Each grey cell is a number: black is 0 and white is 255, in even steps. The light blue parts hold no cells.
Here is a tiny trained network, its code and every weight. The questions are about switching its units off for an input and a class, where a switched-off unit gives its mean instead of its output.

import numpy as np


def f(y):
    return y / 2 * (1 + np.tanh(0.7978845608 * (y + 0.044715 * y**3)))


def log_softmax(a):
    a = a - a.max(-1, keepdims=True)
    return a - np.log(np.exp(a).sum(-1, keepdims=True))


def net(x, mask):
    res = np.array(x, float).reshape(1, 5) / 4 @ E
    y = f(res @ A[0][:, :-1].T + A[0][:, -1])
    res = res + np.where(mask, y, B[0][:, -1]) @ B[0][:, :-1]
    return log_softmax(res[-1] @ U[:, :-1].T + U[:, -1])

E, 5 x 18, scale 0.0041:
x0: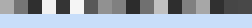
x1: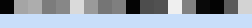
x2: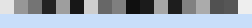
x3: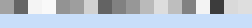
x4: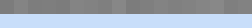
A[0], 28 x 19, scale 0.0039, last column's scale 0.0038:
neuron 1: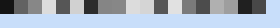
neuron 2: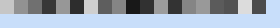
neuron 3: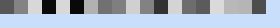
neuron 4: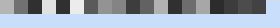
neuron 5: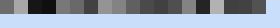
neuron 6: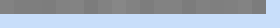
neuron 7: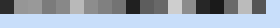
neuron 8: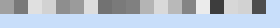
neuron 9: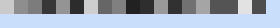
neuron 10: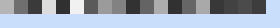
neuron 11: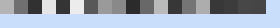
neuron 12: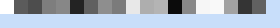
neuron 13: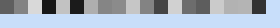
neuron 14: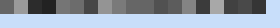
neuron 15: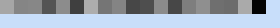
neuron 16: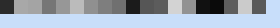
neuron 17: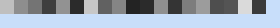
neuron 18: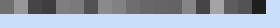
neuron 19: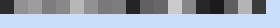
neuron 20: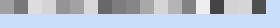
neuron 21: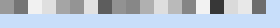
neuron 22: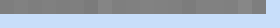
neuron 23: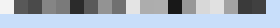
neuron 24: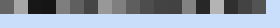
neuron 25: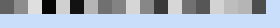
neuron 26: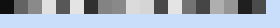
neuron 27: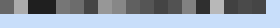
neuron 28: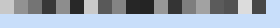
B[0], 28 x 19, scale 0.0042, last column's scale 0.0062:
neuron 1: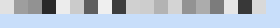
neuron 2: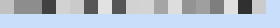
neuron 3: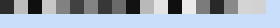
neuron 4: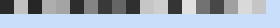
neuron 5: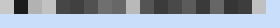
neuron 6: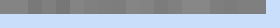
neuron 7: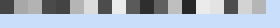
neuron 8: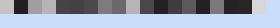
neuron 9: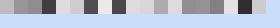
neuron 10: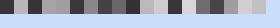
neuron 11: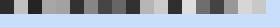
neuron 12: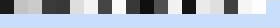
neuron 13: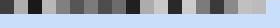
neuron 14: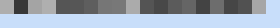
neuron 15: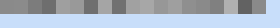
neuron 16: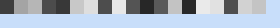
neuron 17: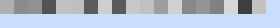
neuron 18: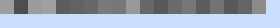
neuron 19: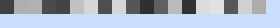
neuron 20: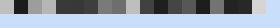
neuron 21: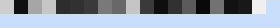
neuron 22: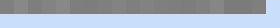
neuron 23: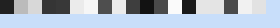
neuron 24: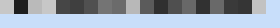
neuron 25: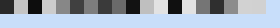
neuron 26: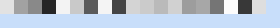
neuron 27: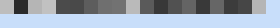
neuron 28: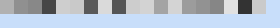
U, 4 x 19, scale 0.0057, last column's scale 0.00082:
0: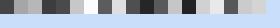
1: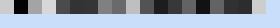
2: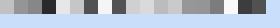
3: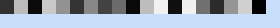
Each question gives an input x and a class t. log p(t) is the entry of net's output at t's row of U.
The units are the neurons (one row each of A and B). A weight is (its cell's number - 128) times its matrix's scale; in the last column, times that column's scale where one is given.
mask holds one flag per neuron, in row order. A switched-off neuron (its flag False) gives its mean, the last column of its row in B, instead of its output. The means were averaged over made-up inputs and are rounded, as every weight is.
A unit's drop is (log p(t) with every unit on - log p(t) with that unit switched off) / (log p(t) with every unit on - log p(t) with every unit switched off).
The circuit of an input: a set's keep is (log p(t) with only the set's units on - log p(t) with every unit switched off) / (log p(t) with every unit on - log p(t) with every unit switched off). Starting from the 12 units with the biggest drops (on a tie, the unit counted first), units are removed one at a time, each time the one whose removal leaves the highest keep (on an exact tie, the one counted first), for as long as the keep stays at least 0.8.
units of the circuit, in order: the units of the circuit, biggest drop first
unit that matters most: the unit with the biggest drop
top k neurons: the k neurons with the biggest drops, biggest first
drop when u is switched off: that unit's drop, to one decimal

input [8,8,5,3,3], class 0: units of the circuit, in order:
[neuron 16]
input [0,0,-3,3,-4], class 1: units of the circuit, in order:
[neuron 9; neuron 12]
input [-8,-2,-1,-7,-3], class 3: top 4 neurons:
[neuron 3; neuron 25; neuron 13; neuron 21]
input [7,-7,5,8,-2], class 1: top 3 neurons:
[neuron 21; neuron 20; neuron 8]
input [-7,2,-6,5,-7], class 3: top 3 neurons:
[neuron 25; neuron 3; neuron 13]
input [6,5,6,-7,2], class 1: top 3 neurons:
[neuron 24; neuron 5; neuron 27]
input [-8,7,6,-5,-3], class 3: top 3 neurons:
[neuron 3; neuron 25; neuron 13]
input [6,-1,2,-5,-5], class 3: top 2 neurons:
[neuron 4; neuron 11]
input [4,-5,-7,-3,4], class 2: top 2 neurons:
[neuron 26; neuron 1]
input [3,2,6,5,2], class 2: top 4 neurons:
[neuron 9; neuron 2; neuron 28; neuron 17]
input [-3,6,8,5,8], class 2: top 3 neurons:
[neuron 9; neuron 2; neuron 28]
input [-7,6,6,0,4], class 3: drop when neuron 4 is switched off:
-0.1
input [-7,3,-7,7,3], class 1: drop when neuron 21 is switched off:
1.0
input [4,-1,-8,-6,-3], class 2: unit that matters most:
neuron 26
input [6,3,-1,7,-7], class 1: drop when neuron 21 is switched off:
0.3
